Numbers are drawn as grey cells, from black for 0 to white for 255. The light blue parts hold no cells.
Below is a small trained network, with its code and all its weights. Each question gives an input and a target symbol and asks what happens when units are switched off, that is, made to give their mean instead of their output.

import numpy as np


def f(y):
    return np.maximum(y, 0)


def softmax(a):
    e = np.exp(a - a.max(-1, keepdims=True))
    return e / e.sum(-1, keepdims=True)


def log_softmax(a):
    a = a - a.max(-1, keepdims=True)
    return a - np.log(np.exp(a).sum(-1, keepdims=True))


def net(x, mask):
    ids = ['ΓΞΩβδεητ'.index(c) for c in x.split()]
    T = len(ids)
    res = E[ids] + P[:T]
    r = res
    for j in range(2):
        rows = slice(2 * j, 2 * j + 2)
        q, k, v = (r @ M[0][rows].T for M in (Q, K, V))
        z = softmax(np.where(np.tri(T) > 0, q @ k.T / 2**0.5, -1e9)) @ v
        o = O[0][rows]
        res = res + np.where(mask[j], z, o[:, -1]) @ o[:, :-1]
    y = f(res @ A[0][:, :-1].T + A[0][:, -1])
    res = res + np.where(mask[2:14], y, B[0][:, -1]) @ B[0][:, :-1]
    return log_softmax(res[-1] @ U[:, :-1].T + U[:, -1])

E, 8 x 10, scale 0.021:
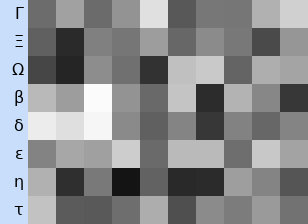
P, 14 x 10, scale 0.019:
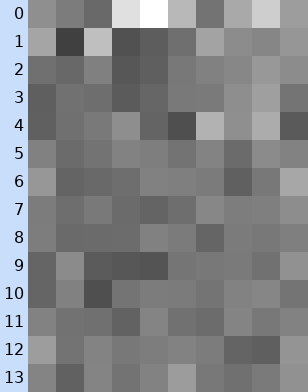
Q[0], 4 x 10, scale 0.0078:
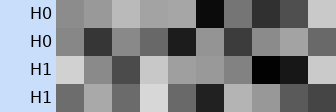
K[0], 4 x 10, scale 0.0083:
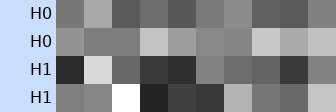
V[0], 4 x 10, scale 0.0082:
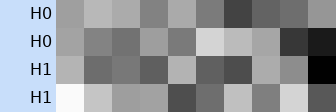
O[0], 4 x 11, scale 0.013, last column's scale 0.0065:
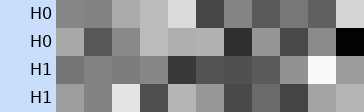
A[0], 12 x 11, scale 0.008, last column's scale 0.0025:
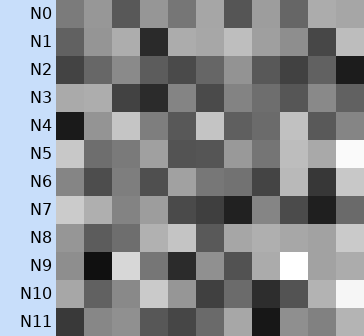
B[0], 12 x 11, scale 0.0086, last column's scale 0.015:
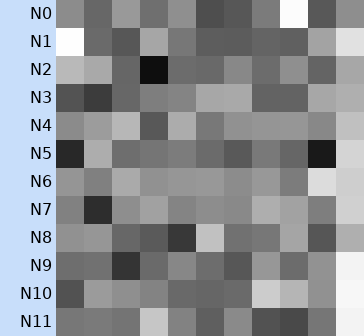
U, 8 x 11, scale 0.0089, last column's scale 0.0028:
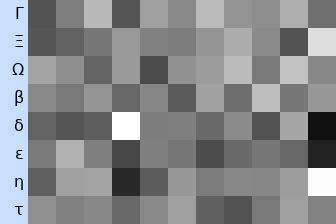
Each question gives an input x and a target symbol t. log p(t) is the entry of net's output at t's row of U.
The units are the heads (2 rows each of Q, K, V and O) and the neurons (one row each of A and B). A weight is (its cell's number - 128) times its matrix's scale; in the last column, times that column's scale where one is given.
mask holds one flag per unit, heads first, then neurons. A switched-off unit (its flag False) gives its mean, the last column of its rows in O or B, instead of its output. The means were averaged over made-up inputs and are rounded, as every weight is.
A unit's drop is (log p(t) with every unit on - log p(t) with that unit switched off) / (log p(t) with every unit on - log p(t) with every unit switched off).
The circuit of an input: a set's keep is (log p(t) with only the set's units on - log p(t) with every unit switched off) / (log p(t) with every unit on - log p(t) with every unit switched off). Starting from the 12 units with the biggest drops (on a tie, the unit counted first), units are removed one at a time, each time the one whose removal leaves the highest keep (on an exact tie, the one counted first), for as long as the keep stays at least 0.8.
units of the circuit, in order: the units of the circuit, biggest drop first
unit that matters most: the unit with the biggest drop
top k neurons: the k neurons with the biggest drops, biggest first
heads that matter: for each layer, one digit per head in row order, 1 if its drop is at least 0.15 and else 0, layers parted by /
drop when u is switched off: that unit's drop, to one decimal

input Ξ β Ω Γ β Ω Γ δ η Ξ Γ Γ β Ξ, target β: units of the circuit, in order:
(N2; H1; H0)
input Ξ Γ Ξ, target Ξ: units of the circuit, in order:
(H1)
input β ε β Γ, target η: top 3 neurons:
(N10; N1; N7)
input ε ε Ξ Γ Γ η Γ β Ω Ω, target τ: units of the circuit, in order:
(H1; N1)
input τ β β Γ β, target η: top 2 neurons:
(N1; N4)
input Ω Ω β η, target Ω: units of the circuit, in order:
(H1; N1; H0; N6)
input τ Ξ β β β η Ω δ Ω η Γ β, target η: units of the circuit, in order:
(H1; N1)
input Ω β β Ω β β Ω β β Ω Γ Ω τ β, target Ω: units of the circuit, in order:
(H1; N1; H0)
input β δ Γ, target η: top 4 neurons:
(N10; N1; N8; N7)
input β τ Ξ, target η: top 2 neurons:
(N10; N1)
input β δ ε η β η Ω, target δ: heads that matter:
10
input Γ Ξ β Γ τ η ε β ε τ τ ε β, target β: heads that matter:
10
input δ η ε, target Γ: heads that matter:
11
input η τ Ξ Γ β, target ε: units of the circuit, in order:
(H1; N5; N9; N6)
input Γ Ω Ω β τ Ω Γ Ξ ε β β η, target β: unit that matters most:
H0
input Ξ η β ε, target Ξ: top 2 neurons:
(N5; N1)
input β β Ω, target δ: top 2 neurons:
(N9; N2)
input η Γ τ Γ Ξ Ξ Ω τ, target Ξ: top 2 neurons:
(N5; N3)
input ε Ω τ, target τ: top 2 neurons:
(N1; N10)
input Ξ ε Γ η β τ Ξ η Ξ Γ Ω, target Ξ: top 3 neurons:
(N1; N5; N11)
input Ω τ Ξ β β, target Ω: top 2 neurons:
(N5; N1)
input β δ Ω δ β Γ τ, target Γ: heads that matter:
01
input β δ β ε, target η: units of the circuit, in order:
(H1)
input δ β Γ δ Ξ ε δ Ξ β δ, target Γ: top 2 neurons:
(N1; N7)
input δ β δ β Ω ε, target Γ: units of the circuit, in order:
(H1; N1)
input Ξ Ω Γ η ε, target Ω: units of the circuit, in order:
(N1; H1; H0)
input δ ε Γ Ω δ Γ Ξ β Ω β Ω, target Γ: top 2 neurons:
(N10; N1)
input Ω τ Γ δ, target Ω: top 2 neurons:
(N1; N5)
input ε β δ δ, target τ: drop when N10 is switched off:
0.1
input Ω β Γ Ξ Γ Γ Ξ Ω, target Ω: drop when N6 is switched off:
0.0
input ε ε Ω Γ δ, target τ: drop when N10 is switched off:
0.2
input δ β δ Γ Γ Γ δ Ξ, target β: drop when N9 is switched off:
0.2
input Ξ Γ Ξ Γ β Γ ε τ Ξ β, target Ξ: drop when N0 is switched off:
0.0
